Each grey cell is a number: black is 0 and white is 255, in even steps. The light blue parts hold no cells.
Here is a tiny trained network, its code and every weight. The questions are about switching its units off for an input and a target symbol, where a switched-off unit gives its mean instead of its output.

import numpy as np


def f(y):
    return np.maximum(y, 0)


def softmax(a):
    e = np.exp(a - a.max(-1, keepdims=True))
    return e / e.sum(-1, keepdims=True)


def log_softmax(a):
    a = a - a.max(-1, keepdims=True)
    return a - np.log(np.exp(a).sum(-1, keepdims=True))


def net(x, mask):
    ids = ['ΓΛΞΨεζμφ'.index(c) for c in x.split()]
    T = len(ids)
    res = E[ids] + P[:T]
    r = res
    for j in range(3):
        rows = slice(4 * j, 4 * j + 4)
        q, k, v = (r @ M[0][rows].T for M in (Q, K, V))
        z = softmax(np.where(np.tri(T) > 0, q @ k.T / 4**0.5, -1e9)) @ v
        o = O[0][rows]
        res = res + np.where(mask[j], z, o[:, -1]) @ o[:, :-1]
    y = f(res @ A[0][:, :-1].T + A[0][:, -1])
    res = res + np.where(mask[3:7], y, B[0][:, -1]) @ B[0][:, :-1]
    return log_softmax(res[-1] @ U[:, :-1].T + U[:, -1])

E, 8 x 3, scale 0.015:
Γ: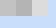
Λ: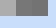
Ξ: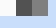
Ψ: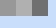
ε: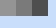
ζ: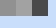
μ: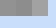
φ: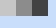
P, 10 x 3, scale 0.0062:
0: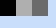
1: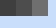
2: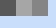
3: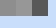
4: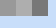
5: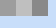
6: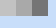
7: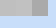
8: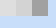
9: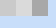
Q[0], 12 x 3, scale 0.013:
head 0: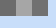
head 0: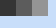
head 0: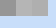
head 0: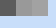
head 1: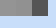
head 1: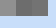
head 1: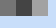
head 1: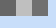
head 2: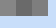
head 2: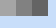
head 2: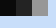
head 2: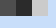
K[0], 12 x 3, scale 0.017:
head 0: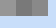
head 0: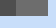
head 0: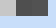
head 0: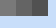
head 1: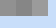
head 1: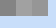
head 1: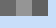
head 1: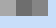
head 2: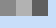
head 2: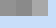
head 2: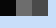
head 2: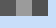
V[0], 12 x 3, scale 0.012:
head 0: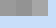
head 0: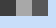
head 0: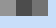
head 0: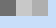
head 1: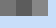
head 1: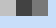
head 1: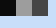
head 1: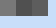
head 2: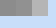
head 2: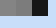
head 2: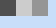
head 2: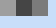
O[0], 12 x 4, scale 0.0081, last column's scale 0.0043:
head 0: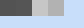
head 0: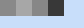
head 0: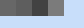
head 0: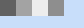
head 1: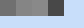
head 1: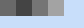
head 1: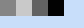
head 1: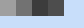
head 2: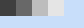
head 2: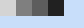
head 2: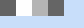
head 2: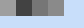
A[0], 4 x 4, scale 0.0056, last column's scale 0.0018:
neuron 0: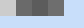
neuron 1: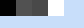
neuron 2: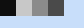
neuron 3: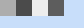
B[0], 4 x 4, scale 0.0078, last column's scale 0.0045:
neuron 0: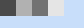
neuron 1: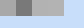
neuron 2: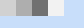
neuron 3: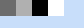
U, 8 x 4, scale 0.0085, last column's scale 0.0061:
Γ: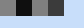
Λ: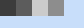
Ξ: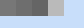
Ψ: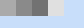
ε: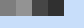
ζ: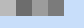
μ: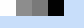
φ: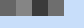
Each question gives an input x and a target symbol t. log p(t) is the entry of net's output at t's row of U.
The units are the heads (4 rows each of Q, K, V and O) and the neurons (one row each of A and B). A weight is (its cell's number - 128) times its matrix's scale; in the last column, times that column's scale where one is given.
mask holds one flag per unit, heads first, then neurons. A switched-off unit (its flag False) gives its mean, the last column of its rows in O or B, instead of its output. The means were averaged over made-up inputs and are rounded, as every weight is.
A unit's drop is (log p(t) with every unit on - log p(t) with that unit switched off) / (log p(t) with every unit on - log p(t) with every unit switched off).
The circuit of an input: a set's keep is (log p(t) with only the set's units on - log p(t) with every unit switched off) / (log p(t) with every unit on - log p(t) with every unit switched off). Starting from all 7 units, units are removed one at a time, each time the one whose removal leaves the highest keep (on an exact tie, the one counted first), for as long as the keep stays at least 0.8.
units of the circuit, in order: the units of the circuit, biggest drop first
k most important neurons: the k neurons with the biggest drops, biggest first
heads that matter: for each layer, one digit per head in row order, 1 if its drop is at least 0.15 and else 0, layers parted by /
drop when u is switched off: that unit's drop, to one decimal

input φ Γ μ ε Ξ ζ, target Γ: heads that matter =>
011
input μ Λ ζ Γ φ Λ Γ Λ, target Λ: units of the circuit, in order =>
head 2
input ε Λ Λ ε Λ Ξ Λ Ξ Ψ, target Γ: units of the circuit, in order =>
head 2; head 1
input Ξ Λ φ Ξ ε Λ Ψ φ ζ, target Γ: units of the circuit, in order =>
head 2; head 1
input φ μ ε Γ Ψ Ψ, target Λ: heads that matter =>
001
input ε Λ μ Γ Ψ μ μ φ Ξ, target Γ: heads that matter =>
101
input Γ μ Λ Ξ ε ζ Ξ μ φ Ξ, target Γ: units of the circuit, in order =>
head 2; head 0
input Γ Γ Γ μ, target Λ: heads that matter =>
101
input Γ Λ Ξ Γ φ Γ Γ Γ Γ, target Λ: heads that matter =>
011
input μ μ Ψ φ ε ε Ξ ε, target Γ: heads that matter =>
001
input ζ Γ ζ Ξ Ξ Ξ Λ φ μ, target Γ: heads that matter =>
111
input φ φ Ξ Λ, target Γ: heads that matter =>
011
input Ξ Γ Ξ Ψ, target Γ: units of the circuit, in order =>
head 1; head 2; head 0
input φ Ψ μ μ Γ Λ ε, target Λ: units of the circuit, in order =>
head 2; head 0
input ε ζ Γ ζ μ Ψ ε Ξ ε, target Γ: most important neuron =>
neuron 2
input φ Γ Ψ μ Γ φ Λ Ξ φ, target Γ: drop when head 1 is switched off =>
0.2
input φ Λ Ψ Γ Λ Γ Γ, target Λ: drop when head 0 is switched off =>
0.1
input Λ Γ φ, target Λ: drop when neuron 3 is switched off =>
0.0
